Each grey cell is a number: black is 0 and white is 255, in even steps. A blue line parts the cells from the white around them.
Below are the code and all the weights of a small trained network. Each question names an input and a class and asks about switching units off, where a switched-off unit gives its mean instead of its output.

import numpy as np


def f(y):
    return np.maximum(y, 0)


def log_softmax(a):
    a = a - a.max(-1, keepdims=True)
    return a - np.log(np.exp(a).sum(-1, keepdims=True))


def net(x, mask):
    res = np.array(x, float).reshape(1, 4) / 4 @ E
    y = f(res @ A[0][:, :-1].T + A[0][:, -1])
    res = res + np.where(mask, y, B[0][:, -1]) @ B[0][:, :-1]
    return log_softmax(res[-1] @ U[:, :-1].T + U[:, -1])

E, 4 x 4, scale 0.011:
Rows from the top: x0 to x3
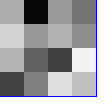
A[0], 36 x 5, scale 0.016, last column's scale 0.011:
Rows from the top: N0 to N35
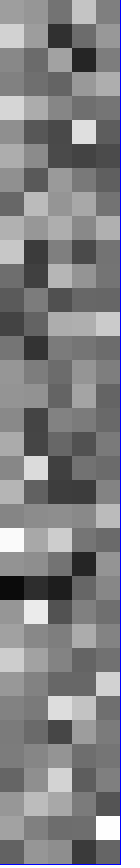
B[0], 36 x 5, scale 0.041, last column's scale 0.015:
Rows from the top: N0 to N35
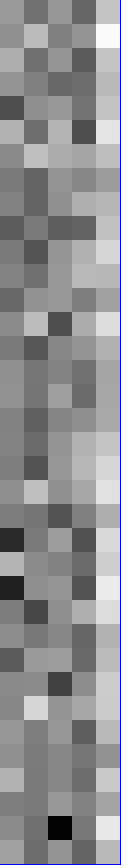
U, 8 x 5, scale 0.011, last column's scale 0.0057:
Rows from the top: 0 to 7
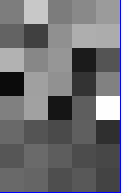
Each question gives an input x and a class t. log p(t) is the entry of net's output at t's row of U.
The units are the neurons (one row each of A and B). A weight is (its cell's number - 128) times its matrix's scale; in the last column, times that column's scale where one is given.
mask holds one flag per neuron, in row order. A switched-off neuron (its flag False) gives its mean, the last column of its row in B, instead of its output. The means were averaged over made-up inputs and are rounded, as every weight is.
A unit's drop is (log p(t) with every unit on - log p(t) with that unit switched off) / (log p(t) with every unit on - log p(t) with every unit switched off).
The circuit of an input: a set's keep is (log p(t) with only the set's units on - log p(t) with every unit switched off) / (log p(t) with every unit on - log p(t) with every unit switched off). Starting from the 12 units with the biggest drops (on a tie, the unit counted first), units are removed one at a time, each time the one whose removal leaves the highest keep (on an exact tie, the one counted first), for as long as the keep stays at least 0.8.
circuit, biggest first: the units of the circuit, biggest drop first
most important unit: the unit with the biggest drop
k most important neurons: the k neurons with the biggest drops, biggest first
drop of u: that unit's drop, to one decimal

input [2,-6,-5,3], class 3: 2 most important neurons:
(N24; N5)
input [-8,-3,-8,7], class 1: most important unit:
N8
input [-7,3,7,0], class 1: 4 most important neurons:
(N25; N19; N8; N23)
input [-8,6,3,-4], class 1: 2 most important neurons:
(N25; N19)
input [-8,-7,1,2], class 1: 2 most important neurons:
(N19; N25)
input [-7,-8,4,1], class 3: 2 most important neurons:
(N24; N10)
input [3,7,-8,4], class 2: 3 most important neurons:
(N32; N2; N24)
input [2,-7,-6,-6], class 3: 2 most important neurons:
(N24; N5)
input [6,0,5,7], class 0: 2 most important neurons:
(N29; N13)
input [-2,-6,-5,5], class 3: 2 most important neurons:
(N24; N34)
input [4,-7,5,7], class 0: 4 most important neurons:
(N13; N22; N29; N11)
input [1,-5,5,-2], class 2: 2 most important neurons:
(N5; N22)
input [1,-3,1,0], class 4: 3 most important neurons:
(N22; N4; N27)
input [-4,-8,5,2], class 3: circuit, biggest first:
(N24)
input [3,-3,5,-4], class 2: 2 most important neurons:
(N5; N13)
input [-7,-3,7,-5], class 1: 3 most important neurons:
(N19; N25; N23)
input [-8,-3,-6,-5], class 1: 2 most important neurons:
(N19; N25)
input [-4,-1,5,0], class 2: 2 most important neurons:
(N10; N5)
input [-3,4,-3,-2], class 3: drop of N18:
0.1
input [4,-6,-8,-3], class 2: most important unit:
N2
